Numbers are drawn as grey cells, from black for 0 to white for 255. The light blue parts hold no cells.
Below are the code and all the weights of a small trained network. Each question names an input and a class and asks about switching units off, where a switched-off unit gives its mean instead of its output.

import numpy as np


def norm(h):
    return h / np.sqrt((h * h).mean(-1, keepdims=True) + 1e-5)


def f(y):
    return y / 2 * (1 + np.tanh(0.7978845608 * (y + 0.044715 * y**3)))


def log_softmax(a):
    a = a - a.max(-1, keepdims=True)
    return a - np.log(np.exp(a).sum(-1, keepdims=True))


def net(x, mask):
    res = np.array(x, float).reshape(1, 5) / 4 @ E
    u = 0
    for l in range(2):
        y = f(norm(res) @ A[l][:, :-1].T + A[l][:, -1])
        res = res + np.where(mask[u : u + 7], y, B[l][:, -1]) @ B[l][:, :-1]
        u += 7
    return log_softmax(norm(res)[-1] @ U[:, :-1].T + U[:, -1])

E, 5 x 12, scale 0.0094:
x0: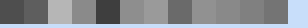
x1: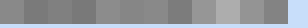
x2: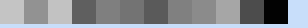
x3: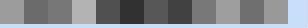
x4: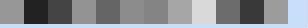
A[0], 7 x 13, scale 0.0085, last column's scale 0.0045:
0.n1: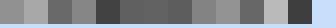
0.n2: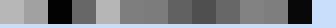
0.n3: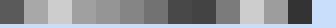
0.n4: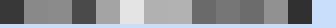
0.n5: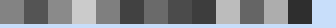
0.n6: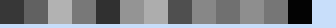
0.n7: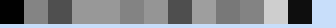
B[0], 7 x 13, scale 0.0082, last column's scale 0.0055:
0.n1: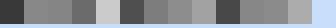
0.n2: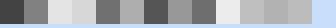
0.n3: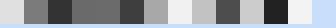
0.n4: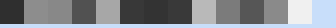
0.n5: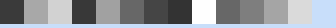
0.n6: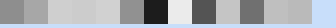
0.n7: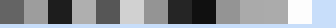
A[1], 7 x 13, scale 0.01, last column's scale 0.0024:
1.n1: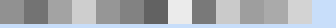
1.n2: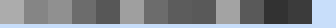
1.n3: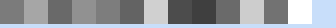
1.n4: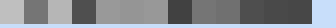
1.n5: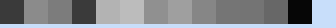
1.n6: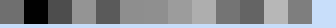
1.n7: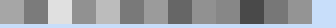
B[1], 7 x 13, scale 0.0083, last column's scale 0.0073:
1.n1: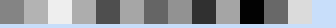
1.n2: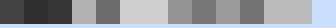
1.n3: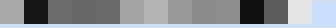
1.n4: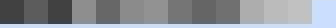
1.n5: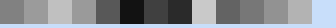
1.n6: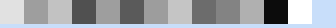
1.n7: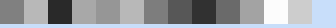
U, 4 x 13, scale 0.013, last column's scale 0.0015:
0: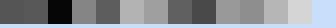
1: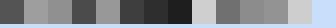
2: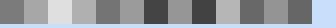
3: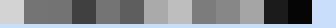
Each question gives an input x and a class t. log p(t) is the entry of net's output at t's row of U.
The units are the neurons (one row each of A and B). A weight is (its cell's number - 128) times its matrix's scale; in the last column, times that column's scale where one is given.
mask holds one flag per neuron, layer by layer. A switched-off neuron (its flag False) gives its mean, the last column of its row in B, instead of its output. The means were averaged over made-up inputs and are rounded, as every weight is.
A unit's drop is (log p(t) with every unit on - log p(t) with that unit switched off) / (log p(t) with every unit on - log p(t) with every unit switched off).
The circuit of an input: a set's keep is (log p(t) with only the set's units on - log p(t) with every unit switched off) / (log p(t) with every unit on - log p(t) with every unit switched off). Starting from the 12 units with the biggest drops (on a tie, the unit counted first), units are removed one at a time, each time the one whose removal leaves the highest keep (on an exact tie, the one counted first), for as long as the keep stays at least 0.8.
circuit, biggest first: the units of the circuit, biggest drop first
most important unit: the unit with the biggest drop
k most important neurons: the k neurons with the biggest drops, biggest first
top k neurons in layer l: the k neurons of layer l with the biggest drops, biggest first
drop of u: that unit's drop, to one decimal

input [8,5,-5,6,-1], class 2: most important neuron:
[0.n6]
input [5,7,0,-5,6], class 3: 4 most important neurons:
[1.n6 0.n5 0.n2 0.n1]
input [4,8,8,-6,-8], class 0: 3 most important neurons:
[1.n2 1.n4 1.n6]
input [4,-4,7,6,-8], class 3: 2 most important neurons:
[0.n3 0.n7]
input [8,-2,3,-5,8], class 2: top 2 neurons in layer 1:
[1.n1 1.n7]
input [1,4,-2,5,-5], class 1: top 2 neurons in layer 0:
[0.n5 0.n1]
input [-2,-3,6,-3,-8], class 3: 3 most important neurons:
[0.n3 0.n7 1.n7]
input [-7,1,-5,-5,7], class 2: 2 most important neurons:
[0.n2 0.n3]
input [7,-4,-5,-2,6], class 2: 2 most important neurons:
[0.n6 1.n6]
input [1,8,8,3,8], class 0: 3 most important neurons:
[1.n2 0.n3 1.n4]
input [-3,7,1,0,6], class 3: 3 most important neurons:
[1.n6 0.n6 0.n2]
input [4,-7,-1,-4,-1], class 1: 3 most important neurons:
[0.n4 0.n2 1.n5]
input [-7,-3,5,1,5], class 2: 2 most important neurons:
[0.n2 1.n1]
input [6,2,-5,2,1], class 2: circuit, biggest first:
[0.n6]
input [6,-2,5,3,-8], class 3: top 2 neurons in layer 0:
[0.n3 0.n2]
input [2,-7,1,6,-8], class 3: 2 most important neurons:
[0.n3 0.n4]
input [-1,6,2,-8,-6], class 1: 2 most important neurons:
[0.n4 1.n5]
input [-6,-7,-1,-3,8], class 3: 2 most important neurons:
[1.n6 0.n6]
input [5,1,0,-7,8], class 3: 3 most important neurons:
[1.n6 0.n5 0.n1]
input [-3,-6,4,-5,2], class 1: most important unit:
1.n5
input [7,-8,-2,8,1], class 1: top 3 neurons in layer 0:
[0.n5 0.n1 0.n2]
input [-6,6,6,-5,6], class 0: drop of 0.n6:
0.5
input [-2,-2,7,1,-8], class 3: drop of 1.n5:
-0.1
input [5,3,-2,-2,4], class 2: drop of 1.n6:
0.0
